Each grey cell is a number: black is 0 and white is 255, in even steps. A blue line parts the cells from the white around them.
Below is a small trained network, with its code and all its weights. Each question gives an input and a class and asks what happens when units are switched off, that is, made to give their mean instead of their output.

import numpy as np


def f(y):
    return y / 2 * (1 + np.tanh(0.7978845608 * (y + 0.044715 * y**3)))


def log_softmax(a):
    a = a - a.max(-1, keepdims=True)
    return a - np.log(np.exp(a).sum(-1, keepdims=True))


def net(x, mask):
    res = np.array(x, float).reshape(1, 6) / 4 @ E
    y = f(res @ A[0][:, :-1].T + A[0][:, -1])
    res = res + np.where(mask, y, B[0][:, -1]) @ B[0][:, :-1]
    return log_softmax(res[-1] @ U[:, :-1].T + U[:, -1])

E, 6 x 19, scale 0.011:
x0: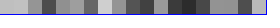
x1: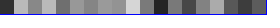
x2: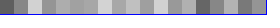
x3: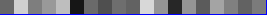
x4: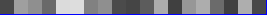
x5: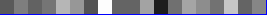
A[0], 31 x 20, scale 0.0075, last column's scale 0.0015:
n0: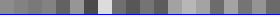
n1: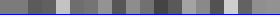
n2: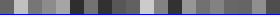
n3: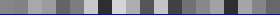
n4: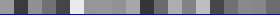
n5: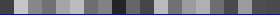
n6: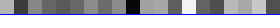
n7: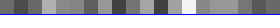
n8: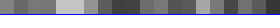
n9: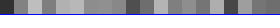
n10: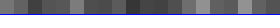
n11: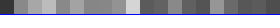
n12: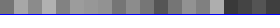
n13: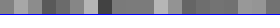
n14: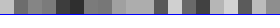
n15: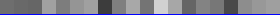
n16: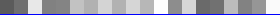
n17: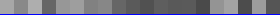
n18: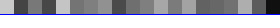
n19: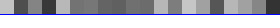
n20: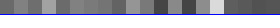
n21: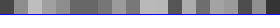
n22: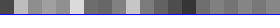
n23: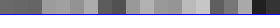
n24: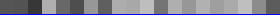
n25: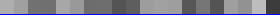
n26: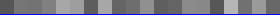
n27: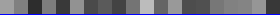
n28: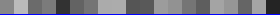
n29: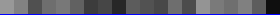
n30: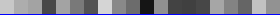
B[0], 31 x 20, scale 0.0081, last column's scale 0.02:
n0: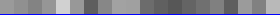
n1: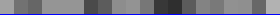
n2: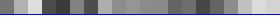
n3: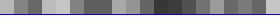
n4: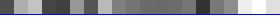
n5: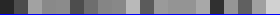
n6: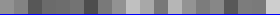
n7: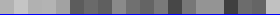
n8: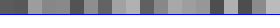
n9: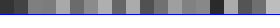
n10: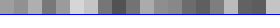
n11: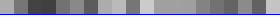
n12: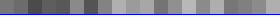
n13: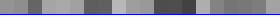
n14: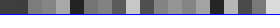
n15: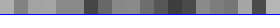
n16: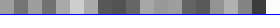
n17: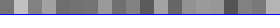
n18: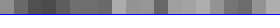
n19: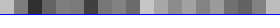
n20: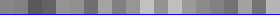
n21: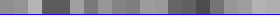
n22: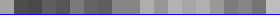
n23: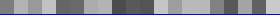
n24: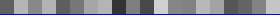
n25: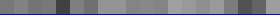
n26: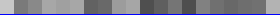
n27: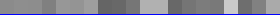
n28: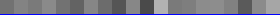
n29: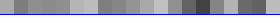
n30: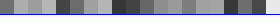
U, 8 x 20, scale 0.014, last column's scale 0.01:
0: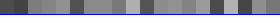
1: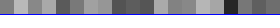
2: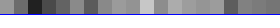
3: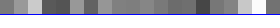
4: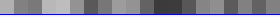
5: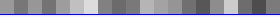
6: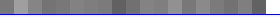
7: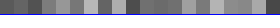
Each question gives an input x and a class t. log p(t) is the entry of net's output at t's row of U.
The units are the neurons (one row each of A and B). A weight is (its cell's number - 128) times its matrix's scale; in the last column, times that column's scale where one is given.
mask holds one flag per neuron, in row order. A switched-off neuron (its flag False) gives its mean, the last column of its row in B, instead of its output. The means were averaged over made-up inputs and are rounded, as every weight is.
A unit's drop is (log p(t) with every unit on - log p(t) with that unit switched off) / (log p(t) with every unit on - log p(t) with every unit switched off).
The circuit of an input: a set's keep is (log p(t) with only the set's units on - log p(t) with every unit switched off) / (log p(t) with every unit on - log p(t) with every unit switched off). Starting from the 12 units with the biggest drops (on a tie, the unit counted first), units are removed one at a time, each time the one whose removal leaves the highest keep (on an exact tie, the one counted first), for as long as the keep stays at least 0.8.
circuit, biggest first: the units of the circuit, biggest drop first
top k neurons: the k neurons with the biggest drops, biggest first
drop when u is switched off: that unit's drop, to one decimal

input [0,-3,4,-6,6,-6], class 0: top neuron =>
[n9]
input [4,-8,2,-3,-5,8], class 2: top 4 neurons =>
[n6; n19; n3; n18]
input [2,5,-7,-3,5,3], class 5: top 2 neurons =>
[n10; n29]
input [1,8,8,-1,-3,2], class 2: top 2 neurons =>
[n11; n22]
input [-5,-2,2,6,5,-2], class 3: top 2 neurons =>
[n2; n14]
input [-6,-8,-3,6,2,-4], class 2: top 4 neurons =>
[n6; n19; n30; n18]
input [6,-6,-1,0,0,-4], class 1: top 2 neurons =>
[n30; n11]
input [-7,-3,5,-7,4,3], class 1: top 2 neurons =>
[n23; n2]
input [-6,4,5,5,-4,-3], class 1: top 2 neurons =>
[n24; n4]
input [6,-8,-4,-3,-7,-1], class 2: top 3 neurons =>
[n6; n19; n5]
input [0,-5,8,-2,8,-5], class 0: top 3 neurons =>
[n5; n9; n10]
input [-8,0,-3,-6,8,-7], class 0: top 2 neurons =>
[n5; n8]
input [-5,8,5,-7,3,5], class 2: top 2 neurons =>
[n11; n22]
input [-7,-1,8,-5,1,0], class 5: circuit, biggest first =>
[n16]
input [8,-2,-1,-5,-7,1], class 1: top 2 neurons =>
[n30; n17]
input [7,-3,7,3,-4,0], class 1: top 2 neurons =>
[n30; n17]
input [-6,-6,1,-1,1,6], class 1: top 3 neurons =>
[n23; n7; n24]
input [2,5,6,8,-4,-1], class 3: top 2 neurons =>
[n2; n21]
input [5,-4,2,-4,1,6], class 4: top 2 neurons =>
[n0; n1]
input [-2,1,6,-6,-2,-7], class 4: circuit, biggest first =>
[n3]
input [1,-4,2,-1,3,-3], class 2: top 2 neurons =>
[n14; n19]
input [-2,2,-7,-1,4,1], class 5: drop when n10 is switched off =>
0.2
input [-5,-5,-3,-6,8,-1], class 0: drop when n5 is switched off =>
0.1
